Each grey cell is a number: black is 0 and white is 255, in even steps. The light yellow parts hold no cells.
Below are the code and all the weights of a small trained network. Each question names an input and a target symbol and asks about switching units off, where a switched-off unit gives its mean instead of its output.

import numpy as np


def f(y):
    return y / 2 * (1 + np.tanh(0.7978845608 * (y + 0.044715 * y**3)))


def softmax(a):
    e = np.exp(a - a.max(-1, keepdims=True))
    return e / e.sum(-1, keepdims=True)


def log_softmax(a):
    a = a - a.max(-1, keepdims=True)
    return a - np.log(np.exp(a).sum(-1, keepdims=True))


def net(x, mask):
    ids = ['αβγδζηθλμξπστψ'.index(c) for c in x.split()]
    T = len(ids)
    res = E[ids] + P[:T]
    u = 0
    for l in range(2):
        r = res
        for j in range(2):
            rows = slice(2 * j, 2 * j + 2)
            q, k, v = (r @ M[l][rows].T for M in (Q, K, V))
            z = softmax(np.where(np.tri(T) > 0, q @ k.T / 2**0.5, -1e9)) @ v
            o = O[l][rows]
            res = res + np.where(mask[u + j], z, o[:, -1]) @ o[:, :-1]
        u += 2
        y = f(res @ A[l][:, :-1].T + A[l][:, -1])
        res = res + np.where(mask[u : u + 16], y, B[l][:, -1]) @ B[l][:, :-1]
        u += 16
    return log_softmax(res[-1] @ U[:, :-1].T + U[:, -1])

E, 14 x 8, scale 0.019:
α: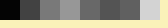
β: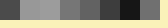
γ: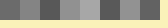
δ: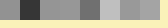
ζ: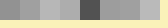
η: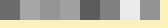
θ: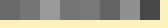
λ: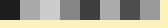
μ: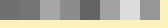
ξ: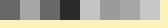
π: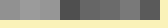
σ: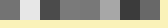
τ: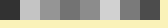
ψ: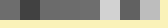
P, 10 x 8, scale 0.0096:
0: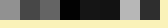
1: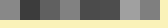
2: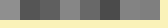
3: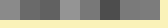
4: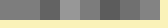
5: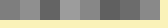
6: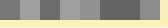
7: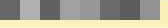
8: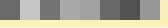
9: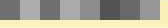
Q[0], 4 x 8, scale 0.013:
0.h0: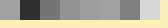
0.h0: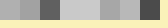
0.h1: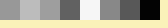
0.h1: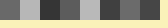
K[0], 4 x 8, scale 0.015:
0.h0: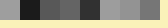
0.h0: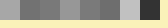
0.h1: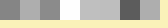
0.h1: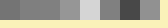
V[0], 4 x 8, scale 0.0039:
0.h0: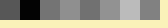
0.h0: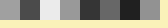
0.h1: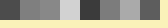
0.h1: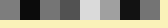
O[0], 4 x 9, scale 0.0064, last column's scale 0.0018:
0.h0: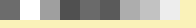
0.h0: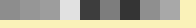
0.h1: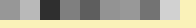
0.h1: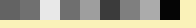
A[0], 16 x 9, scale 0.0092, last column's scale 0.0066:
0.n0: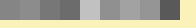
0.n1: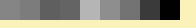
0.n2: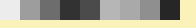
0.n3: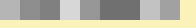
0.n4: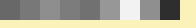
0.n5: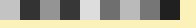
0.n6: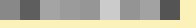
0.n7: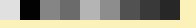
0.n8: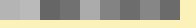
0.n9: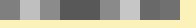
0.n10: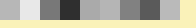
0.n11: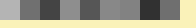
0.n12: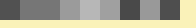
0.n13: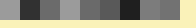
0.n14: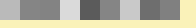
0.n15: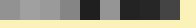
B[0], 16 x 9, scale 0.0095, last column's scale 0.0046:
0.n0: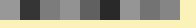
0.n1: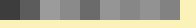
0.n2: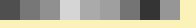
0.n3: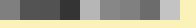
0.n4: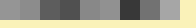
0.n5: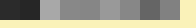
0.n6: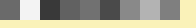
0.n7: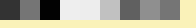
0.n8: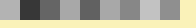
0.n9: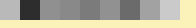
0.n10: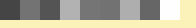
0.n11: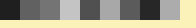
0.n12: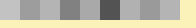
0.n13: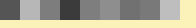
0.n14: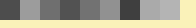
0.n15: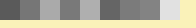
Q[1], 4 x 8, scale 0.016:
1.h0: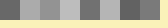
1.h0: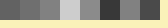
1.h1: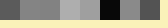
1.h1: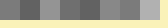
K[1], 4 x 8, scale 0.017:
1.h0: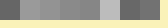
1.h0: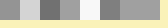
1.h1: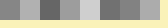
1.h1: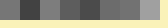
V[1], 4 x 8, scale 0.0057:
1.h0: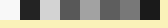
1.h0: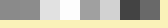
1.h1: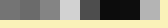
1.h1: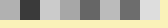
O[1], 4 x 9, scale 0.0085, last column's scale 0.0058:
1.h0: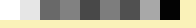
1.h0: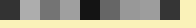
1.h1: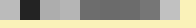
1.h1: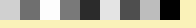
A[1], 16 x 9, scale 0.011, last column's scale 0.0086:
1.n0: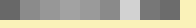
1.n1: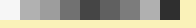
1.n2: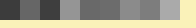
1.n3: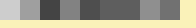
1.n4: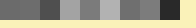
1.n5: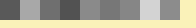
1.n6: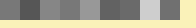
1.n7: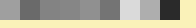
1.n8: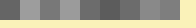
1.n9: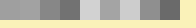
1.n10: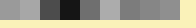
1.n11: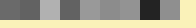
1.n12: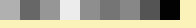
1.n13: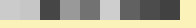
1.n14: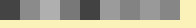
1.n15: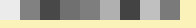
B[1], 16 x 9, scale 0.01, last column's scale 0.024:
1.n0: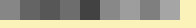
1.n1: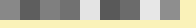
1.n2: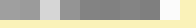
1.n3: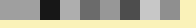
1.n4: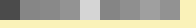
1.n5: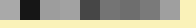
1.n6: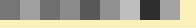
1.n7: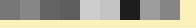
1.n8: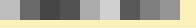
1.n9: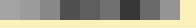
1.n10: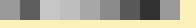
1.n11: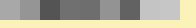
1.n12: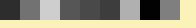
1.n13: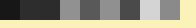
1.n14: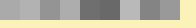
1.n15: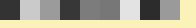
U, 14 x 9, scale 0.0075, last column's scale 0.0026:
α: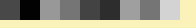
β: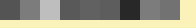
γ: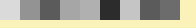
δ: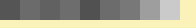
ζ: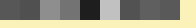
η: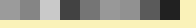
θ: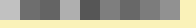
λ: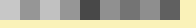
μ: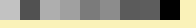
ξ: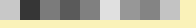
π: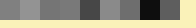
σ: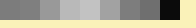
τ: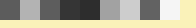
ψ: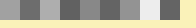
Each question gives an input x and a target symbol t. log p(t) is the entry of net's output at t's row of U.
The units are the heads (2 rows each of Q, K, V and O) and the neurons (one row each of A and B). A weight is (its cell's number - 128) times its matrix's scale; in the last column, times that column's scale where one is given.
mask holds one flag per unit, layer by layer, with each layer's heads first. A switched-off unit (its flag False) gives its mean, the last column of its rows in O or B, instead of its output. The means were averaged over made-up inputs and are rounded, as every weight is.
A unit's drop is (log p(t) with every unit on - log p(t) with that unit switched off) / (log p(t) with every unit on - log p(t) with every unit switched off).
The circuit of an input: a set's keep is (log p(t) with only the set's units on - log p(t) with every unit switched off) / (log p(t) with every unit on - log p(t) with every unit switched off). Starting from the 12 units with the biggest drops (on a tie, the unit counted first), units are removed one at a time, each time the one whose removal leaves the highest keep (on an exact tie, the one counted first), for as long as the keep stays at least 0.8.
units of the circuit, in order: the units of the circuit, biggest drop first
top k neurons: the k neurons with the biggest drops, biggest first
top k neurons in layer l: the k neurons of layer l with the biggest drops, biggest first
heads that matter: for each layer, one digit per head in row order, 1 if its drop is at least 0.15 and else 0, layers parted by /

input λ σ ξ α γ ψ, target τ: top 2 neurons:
[1.n15; 1.n2]
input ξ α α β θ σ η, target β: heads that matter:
11 / 11
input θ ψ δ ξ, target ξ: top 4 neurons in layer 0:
[0.n10; 0.n0; 0.n8; 0.n11]
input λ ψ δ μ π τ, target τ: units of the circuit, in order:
[1.h1; 0.n10]
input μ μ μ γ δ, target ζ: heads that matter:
01 / 11
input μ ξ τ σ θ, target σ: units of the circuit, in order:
[0.h0; 0.n7; 1.n4; 0.n11]
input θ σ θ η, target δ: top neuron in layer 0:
[0.n9]
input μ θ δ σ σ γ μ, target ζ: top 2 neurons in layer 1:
[1.n13; 1.n10]
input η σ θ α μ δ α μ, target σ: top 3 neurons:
[1.n4; 0.n4; 0.n14]
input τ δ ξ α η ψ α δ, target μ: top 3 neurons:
[1.n10; 0.n10; 1.n5]
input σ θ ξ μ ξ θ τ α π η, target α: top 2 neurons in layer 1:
[1.n5; 1.n11]
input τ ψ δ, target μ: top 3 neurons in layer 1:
[1.n10; 1.n5; 1.n15]
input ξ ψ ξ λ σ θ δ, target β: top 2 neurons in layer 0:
[0.n9; 0.n5]
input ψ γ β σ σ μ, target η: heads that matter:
11 / 11
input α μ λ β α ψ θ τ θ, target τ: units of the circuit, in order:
[1.h1; 1.n10]
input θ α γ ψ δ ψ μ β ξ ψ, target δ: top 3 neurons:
[1.n13; 0.n9; 1.n15]
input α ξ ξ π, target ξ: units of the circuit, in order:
[0.h0; 1.h0; 1.n11]
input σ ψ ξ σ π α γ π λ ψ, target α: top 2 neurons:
[1.n5; 0.n11]
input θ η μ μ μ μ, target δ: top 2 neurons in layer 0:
[0.n9; 0.n4]
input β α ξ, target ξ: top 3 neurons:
[1.n7; 0.n0; 0.n8]
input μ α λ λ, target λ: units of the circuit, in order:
[1.n14; 1.h1]
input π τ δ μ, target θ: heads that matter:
00 / 11
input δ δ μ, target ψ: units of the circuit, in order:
[1.n1; 1.h0; 1.h1; 0.n10]
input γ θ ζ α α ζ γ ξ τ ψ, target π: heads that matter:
00 / 11
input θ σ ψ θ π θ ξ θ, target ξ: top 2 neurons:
[1.n11; 1.n2]
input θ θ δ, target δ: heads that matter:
10 / 10
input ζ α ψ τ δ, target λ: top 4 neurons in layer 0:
[0.n2; 0.n14; 0.n9; 0.n11]
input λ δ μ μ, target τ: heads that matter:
01 / 01
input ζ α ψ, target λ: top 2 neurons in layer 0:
[0.n2; 0.n9]
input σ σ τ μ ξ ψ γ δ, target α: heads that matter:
00 / 10
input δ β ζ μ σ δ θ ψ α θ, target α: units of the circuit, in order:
[1.h0]
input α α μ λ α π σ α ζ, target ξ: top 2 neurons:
[0.n3; 1.n2]
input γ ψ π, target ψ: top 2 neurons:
[1.n1; 0.n10]
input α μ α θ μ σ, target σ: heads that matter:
00 / 00
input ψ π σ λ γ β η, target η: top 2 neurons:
[1.n15; 1.n10]
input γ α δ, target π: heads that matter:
10 / 11
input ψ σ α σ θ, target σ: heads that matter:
10 / 00
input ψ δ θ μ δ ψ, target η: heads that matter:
01 / 11
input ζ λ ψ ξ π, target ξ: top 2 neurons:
[1.n2; 1.n11]
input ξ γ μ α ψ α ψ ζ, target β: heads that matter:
11 / 11
